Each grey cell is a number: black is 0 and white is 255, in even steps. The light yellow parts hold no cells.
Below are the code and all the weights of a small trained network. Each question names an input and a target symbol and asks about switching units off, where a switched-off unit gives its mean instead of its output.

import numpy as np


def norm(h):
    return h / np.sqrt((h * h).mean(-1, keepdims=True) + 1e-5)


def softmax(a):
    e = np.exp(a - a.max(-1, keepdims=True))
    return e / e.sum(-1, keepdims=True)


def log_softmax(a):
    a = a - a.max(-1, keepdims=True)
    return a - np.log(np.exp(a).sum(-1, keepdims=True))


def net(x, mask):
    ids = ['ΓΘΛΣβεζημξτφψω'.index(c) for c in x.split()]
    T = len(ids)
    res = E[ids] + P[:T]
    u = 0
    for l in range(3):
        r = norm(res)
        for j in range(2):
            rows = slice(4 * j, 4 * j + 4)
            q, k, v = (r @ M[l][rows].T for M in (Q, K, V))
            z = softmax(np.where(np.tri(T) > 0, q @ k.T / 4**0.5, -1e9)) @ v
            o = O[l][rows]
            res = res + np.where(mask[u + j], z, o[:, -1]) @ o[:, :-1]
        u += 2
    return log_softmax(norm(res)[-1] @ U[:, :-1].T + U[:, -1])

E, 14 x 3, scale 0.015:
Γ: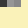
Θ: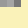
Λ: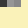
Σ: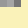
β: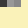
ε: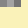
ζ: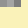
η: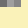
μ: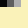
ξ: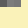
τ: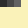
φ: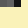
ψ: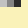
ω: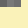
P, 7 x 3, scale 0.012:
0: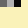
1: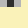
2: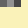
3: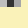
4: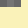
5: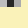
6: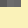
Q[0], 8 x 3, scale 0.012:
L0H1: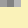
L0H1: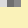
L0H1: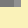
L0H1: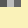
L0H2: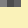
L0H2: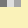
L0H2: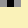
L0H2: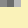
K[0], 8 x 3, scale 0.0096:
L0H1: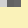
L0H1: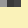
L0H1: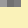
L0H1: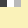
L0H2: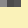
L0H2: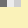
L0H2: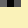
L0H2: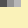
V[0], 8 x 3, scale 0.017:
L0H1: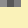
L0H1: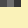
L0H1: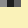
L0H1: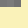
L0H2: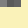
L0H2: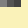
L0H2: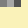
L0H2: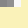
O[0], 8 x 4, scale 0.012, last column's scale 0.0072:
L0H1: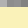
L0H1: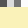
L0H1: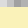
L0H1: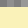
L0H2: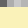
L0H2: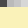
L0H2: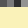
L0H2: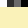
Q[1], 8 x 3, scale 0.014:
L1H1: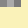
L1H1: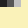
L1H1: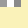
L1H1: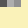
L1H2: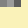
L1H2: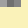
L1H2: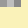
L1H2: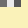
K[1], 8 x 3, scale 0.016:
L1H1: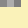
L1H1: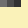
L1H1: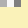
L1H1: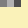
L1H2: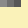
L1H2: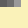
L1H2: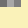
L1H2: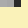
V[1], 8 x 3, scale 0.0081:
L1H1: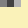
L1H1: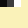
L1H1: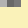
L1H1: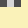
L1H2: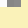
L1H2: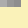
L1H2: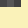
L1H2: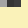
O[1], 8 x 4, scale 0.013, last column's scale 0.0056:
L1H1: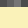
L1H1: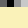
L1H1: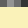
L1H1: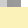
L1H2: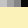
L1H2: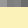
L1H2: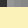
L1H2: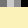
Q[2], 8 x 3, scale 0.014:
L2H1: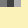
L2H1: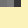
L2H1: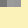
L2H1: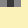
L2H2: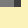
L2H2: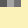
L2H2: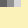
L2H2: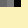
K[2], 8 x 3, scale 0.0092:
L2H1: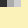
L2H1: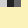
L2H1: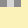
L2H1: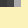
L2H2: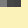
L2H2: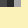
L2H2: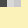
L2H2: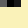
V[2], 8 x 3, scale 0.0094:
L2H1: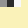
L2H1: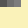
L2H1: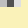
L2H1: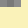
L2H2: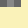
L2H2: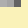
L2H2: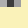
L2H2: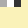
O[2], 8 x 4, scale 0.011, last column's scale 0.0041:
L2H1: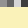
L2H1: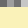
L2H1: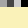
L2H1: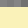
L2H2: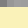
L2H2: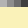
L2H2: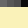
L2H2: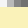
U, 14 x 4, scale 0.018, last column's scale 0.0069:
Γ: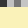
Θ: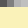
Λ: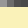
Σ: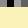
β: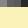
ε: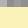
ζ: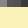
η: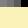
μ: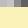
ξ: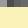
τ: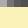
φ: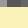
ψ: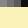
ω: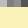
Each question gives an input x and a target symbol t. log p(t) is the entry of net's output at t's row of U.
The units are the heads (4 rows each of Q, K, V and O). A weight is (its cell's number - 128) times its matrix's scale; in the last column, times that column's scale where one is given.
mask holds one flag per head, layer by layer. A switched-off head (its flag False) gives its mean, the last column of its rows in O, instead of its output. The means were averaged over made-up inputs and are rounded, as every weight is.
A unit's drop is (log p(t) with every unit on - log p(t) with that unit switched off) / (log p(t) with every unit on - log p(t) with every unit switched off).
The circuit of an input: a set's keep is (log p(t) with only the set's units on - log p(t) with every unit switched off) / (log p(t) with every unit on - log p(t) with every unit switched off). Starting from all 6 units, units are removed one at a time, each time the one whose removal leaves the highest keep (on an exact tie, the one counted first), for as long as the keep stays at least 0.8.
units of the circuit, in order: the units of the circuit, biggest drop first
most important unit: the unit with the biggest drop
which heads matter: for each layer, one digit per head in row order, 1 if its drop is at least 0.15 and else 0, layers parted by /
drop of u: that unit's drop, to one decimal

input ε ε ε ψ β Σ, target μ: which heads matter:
00 / 10 / 00
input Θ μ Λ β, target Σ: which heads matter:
11 / 10 / 00
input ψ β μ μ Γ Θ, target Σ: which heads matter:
01 / 10 / 00
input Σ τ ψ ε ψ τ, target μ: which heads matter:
10 / 10 / 00
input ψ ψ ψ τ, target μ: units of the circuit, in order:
(L1H1, L2H2)
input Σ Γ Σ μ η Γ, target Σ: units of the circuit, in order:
(L0H2)
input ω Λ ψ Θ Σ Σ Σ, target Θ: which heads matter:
11 / 01 / 10
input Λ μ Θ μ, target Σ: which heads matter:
01 / 10 / 00
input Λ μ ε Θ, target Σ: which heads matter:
10 / 10 / 00
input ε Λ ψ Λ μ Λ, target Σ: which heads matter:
01 / 00 / 00
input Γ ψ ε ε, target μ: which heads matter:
10 / 00 / 00
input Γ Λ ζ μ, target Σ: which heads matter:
11 / 10 / 00
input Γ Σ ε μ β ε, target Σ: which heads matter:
10 / 10 / 00
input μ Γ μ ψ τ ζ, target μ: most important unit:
L1H1
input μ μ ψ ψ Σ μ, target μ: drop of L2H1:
0.1
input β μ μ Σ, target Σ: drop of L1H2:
0.0
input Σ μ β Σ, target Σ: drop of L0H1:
0.9
